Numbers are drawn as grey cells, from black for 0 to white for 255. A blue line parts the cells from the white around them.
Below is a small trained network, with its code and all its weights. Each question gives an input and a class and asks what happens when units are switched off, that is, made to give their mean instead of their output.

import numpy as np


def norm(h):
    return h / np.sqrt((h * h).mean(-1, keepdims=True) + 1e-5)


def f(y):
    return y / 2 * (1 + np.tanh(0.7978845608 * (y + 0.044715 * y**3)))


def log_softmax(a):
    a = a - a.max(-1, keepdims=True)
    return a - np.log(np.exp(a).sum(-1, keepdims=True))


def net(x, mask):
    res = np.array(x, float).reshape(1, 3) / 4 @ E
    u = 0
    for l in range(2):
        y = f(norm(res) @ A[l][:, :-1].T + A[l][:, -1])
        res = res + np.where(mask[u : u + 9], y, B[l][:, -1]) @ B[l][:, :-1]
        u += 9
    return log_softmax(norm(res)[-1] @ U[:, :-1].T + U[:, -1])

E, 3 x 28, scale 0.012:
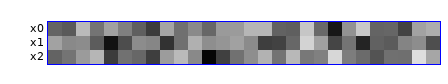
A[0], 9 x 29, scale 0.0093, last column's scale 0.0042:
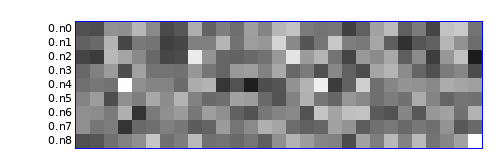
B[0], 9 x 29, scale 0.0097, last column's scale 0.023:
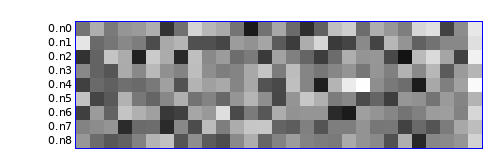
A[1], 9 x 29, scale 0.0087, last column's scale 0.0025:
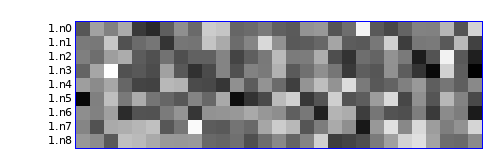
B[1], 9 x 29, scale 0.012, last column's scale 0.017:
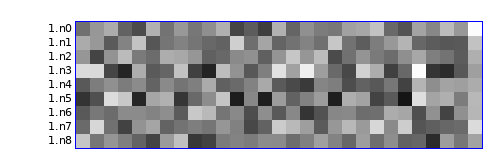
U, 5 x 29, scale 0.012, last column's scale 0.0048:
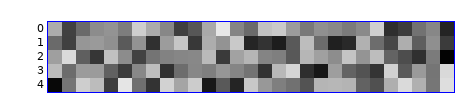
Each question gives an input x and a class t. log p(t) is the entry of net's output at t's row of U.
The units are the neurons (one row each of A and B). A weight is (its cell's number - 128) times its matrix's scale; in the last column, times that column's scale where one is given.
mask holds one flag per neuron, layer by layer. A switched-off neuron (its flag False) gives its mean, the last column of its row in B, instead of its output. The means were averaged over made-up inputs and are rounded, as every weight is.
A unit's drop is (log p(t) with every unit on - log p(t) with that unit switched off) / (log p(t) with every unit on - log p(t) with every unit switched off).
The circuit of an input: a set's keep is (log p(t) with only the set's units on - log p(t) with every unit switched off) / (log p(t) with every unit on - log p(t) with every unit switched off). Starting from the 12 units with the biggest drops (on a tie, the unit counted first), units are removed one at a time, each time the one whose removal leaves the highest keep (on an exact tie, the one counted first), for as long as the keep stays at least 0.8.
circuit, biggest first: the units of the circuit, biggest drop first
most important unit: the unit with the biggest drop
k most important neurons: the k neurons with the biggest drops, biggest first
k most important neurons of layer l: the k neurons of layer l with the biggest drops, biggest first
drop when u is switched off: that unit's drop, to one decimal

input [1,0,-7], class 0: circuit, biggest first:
[0.n0 0.n2]
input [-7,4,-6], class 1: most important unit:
0.n6
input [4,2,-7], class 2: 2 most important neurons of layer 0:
[0.n3 0.n4]
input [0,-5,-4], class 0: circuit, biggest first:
[0.n2 1.n0]
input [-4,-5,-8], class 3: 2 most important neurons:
[0.n4 0.n0]
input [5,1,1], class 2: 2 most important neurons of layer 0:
[0.n1 0.n0]
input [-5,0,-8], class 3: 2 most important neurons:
[0.n4 0.n7]
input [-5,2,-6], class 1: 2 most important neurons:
[0.n6 0.n1]
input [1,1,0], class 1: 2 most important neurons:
[0.n7 0.n6]
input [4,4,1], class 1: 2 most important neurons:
[0.n7 0.n6]
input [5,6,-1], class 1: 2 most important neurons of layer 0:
[0.n7 0.n6]
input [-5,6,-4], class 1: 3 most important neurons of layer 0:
[0.n2 0.n4 0.n7]
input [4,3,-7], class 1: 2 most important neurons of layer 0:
[0.n0 0.n7]
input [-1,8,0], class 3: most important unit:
0.n0
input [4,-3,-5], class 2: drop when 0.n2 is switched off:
0.1
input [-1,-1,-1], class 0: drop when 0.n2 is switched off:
0.2
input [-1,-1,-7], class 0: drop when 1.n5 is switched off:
0.1
